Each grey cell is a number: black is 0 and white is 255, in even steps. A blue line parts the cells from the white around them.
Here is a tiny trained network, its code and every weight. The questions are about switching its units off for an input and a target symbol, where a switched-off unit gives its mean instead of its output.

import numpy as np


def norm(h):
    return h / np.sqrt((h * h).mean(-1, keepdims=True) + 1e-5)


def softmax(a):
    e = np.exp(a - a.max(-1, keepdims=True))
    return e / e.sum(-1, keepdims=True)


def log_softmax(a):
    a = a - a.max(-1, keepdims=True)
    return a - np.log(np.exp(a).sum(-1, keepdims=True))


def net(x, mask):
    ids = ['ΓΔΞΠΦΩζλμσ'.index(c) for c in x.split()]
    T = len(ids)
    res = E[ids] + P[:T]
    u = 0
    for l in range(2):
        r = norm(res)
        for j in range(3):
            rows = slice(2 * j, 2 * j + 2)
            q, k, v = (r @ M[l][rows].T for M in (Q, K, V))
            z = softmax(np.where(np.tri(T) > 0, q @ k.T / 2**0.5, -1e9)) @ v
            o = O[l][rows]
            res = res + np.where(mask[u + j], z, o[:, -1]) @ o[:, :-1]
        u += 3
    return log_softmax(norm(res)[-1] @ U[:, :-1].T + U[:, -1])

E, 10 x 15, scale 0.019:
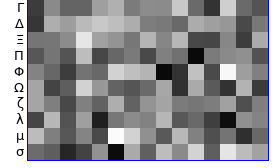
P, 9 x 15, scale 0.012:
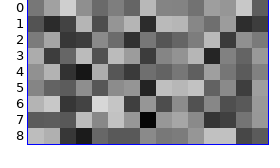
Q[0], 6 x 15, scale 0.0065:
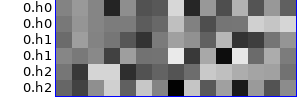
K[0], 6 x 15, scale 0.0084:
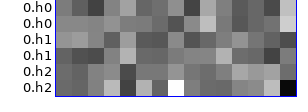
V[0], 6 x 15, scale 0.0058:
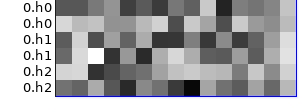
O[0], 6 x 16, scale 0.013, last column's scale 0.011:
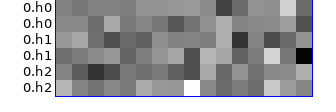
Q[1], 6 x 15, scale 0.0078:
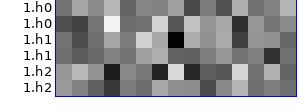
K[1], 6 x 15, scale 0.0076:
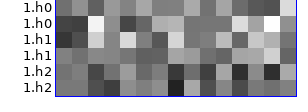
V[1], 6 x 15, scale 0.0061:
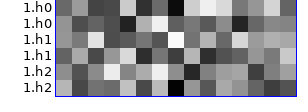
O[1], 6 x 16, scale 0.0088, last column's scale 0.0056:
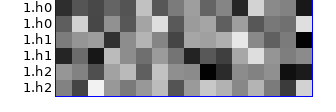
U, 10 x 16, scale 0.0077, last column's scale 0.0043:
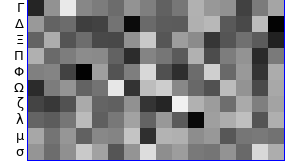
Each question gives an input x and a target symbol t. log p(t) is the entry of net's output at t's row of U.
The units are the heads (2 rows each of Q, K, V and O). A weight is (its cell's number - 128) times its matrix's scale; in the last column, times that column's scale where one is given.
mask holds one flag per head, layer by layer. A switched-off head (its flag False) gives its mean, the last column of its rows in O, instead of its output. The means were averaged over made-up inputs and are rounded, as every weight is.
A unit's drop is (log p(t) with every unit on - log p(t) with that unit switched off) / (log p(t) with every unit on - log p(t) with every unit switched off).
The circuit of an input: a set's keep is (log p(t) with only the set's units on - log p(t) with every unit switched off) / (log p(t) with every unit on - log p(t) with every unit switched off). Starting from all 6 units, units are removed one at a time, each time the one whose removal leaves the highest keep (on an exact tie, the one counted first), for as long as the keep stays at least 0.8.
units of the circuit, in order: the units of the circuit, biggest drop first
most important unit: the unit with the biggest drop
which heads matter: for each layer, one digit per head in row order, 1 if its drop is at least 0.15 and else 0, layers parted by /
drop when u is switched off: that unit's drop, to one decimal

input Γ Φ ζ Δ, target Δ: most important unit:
1.h2
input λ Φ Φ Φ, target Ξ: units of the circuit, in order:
[0.h1, 1.h2]
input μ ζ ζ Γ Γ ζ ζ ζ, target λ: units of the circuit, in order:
[0.h1, 1.h1]
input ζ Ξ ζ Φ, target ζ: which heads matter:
001 / 000
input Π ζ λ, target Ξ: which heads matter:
010 / 000
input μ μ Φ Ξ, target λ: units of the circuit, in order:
[1.h2, 0.h1]
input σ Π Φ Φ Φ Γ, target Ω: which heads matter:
000 / 100
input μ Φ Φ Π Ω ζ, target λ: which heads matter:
010 / 010
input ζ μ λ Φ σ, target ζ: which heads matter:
001 / 001
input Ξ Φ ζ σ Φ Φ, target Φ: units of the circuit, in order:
[1.h2, 0.h1]
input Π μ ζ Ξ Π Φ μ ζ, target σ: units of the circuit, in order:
[0.h2, 1.h0, 0.h0]
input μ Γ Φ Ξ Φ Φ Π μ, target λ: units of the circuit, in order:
[0.h1, 1.h1, 1.h2]
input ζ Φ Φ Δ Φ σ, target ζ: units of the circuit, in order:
[0.h2, 0.h1]
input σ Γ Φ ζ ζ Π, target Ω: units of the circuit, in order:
[1.h0]
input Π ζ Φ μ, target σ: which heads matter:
101 / 101
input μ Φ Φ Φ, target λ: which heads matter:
010 / 001
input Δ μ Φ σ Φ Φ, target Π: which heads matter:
110 / 101
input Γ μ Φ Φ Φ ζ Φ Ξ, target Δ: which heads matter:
010 / 011
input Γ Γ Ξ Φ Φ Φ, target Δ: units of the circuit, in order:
[1.h2, 0.h1, 1.h1]
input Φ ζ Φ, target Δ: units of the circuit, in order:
[0.h1, 1.h2]
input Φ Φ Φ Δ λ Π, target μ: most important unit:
1.h1
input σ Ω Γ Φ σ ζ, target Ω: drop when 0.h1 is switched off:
0.1
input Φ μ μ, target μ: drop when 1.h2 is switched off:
0.2
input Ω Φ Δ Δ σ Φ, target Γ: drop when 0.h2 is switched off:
0.6
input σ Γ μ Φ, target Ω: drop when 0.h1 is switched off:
0.1
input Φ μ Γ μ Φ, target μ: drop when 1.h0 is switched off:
0.2
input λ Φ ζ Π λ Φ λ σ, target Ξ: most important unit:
0.h1
